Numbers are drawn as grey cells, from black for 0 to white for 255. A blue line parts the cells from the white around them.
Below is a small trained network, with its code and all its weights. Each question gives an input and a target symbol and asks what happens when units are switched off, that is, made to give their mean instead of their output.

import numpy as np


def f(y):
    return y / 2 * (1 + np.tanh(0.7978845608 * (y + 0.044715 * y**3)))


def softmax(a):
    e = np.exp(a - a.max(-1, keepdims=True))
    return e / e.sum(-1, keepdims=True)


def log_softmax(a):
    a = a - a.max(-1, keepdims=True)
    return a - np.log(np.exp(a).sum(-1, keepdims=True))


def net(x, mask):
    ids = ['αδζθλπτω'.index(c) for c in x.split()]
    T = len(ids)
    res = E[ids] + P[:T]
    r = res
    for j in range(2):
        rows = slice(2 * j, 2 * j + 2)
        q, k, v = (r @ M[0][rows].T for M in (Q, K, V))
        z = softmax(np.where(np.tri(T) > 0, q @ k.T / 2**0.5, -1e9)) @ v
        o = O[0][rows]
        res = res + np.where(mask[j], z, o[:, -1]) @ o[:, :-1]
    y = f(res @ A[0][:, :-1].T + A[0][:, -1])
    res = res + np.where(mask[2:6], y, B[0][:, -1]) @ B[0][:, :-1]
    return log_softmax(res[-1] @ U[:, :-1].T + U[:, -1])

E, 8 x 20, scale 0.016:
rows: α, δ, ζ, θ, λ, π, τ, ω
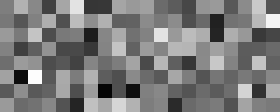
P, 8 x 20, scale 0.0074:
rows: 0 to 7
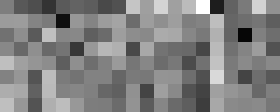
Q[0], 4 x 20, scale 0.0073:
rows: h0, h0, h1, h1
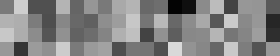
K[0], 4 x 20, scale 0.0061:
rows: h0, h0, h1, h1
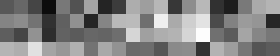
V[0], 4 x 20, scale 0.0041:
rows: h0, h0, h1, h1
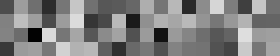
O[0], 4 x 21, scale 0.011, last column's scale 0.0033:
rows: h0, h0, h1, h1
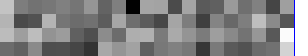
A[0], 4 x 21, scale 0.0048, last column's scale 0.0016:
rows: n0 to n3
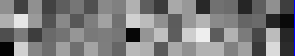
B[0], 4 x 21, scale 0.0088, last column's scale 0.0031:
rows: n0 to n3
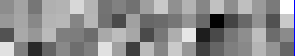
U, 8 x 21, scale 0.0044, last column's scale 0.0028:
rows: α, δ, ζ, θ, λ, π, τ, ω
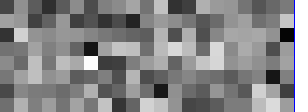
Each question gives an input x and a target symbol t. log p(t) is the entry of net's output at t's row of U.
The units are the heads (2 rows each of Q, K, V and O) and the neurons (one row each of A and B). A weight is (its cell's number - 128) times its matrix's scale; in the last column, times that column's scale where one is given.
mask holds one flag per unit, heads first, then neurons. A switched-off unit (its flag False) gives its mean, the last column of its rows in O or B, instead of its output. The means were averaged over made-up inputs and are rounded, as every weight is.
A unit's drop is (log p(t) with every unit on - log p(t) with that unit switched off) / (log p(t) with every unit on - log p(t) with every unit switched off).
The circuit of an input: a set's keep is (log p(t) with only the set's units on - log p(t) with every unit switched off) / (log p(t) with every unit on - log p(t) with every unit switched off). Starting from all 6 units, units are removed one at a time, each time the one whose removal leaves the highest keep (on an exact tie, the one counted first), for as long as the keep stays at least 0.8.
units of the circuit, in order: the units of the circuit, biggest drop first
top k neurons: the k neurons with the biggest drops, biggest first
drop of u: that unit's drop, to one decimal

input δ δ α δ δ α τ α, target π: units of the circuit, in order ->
n1, h1, h0
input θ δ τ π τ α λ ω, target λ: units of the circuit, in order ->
h1
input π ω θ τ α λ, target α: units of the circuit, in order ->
h1, h0
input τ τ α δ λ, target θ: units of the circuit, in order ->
h0, h1, n0
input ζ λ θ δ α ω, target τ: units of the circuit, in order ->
h0, h1
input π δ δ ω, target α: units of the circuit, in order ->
h1, h0
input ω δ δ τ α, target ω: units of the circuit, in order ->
n3, h0, h1
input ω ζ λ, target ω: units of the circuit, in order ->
n3, h0, h1
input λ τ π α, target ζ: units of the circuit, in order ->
h1, n2, h0
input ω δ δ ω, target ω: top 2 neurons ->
n3, n1
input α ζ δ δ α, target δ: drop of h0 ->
0.9
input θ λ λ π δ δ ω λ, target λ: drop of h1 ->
1.2
